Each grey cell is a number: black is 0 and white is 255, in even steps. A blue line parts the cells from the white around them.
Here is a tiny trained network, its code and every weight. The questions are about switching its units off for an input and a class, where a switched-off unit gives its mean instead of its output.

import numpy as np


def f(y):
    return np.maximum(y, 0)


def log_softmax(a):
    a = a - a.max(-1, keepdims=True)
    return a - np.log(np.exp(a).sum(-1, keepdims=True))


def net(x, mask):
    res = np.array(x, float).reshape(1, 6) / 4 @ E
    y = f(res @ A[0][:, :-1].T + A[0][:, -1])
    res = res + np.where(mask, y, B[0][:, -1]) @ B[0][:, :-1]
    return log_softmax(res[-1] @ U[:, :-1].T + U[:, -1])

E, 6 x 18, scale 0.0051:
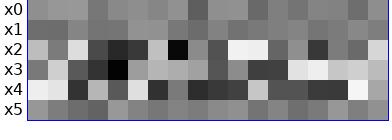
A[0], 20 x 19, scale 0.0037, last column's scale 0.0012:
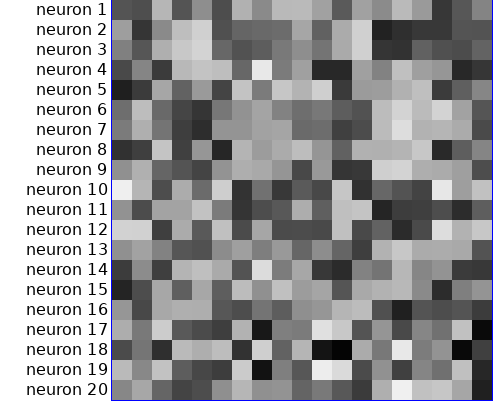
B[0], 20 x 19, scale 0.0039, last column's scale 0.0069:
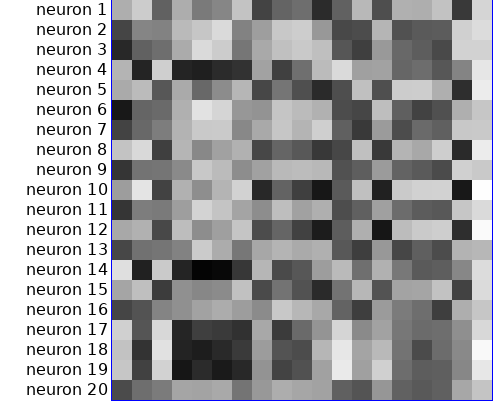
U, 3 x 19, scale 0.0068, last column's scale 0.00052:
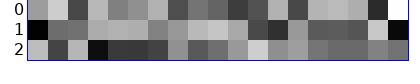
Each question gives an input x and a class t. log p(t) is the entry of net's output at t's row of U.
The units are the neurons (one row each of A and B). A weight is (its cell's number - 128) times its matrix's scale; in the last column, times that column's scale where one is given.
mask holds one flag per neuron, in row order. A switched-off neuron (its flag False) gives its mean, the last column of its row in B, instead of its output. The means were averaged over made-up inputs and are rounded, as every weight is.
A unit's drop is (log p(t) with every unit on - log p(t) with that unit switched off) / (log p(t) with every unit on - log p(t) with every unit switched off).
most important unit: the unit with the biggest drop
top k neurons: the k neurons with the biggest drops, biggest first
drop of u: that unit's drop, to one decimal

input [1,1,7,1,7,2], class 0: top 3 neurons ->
neuron 10; neuron 12; neuron 18
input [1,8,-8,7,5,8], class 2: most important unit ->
neuron 18
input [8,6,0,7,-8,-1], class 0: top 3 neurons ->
neuron 8; neuron 5; neuron 15
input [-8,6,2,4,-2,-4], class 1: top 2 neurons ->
neuron 10; neuron 12
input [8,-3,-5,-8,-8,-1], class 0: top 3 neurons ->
neuron 8; neuron 5; neuron 1
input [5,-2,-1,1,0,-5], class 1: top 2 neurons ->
neuron 19; neuron 10
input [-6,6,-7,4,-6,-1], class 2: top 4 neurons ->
neuron 18; neuron 4; neuron 14; neuron 10
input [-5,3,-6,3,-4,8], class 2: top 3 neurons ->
neuron 18; neuron 4; neuron 14
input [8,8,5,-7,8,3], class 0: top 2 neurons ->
neuron 10; neuron 12
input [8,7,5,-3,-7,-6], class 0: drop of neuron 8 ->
0.1
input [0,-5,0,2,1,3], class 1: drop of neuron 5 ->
0.4
